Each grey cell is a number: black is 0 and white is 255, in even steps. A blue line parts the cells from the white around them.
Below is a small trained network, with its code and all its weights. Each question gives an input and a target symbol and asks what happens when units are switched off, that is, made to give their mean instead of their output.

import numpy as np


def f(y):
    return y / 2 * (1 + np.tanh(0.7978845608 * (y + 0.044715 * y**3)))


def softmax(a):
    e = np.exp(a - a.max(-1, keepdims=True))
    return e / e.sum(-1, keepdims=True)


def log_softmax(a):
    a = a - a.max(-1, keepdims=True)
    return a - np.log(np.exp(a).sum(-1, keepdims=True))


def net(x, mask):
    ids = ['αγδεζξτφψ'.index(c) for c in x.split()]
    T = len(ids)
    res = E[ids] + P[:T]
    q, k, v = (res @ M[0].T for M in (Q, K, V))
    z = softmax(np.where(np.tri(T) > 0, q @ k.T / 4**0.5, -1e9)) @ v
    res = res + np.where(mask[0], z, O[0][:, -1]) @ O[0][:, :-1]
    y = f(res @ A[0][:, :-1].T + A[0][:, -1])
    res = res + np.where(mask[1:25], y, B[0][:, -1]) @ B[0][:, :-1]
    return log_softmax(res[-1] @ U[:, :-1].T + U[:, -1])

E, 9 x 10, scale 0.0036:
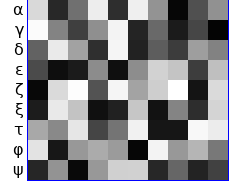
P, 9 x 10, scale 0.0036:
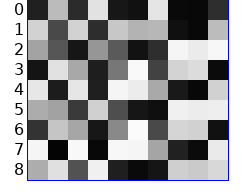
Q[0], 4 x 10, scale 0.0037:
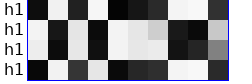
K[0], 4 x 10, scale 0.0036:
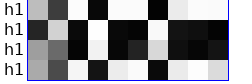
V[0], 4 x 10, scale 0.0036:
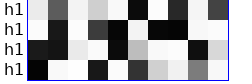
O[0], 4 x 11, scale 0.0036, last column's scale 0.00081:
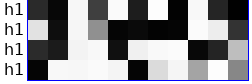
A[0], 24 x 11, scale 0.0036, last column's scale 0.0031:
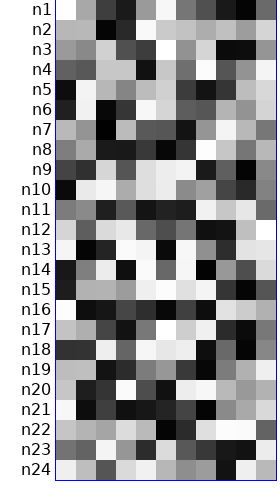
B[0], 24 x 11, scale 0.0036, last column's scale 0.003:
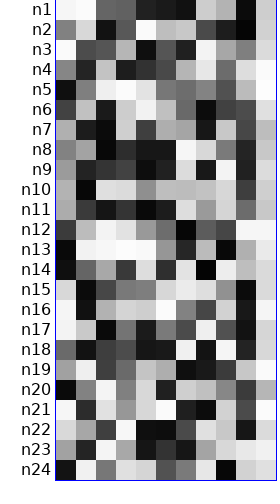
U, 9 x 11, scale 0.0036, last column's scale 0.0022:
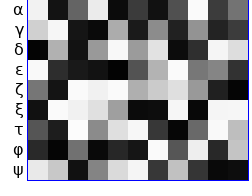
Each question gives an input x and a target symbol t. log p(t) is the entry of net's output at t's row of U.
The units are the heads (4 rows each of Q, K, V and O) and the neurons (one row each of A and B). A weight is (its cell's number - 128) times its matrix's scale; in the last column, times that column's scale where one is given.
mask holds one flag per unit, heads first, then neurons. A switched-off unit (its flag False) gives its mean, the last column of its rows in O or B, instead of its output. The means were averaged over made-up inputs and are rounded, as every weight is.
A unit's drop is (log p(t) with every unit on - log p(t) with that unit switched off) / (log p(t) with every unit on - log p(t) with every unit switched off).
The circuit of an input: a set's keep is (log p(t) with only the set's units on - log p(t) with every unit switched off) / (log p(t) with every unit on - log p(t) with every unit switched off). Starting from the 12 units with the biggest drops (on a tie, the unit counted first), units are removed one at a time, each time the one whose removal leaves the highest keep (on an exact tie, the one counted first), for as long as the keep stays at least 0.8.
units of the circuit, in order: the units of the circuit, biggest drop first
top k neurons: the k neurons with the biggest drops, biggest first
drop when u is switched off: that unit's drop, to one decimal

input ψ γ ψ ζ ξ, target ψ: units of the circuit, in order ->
(h1; n17)
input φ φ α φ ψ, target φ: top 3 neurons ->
(n18; n9; n14)
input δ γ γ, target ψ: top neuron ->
(n16)
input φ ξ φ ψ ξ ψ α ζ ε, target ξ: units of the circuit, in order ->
(h1; n13; n20)
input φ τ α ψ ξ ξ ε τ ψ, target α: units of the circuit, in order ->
(h1; n7)
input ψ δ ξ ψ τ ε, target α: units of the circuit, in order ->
(h1; n16)
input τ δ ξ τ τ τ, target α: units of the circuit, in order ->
(h1; n22)
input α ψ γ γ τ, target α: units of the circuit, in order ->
(h1; n1; n23; n3)
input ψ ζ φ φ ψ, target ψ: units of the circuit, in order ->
(h1; n17)
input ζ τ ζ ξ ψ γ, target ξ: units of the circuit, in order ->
(n13; h1)
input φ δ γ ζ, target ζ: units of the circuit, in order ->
(n10; n15)
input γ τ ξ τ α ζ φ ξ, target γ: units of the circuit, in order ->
(h1; n1; n9; n2)
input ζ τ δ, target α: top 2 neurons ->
(n22; n16)
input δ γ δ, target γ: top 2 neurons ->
(n8; n22)
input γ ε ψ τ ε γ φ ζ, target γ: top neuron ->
(n1)
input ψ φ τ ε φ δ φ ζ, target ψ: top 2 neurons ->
(n17; n2)
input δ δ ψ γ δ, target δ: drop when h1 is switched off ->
0.5
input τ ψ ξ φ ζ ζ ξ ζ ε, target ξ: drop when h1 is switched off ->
0.6
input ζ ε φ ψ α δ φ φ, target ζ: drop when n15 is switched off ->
0.3
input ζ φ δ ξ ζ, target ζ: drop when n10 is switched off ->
0.2
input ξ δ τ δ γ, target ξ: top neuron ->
(n24)
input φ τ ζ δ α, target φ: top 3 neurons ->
(n18; n9; n14)
